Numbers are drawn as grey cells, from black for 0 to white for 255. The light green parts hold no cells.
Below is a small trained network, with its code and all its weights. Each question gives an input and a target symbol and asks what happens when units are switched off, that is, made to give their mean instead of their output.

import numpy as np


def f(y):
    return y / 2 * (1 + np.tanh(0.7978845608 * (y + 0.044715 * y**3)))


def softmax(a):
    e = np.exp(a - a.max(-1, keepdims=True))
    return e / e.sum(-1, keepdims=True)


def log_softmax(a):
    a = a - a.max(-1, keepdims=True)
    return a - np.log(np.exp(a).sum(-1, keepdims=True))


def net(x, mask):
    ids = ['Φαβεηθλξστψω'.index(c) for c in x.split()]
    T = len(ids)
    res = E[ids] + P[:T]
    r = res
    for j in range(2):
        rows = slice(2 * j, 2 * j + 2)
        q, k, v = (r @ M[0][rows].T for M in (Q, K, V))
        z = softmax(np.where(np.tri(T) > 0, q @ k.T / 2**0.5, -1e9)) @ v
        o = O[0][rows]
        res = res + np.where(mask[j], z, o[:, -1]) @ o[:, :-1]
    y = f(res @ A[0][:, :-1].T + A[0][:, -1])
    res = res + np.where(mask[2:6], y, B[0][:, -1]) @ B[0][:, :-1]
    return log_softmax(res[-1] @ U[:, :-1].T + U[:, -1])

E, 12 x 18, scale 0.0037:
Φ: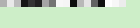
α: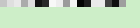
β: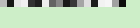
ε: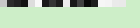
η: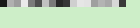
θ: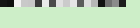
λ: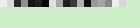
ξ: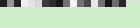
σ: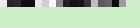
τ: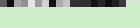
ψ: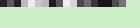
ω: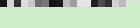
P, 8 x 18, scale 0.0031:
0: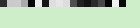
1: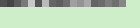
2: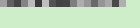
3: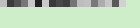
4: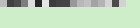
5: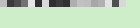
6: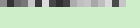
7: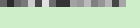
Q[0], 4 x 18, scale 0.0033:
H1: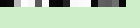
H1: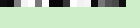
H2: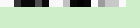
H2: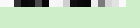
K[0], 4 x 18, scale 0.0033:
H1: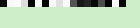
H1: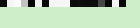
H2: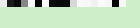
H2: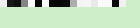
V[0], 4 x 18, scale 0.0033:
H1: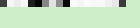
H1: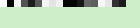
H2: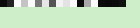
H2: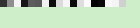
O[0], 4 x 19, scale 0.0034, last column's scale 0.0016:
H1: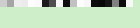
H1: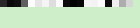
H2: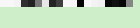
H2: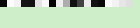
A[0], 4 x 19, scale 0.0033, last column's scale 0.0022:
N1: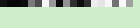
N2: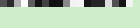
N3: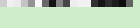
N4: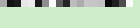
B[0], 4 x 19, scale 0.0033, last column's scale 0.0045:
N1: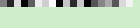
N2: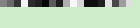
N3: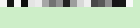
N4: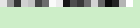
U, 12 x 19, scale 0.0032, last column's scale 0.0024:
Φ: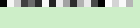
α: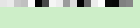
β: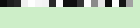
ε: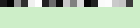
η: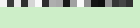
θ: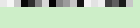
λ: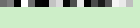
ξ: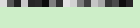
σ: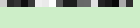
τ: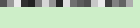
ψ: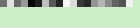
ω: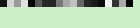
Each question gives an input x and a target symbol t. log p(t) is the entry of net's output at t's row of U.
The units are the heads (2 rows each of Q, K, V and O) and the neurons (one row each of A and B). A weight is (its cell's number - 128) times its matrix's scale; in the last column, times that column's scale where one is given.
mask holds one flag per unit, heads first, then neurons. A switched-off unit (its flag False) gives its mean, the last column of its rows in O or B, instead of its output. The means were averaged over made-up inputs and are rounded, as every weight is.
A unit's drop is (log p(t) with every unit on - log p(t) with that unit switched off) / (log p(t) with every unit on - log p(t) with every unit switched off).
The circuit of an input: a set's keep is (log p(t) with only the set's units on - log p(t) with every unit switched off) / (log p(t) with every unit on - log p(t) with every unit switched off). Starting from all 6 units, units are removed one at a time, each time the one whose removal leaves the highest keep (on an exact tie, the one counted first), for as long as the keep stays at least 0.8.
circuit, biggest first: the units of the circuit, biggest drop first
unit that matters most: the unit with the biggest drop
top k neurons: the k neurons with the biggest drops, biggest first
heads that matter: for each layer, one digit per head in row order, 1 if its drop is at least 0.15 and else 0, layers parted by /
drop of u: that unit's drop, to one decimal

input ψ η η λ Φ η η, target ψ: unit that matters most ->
H1
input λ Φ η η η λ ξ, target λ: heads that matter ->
01
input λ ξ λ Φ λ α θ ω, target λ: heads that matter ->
01
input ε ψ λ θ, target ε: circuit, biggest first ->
[H1 N1 H2]
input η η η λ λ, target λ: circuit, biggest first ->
[H2 N3]
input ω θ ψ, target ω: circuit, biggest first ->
[H1 N2]
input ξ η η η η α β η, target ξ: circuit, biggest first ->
[H2 H1 N2]
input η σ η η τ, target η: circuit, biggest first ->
[H1 N3]
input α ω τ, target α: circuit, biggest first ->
[H2 N4]
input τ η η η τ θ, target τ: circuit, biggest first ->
[H1 N1 H2]
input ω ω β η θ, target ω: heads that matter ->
10
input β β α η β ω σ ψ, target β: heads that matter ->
10
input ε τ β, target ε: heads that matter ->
11
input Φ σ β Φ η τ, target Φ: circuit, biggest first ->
[H2]
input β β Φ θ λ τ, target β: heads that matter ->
10
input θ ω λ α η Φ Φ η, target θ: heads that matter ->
01
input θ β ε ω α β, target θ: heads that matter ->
01
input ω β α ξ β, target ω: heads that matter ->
10
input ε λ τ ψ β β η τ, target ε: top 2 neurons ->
[N1 N4]
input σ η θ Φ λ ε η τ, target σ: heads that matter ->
11
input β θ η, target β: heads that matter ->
10
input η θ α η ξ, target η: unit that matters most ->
H1
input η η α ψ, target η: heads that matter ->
10
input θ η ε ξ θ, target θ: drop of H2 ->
1.0
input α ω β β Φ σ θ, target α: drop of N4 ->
0.3
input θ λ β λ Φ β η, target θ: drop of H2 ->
1.1
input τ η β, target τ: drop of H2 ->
0.3
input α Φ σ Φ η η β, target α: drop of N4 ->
0.4
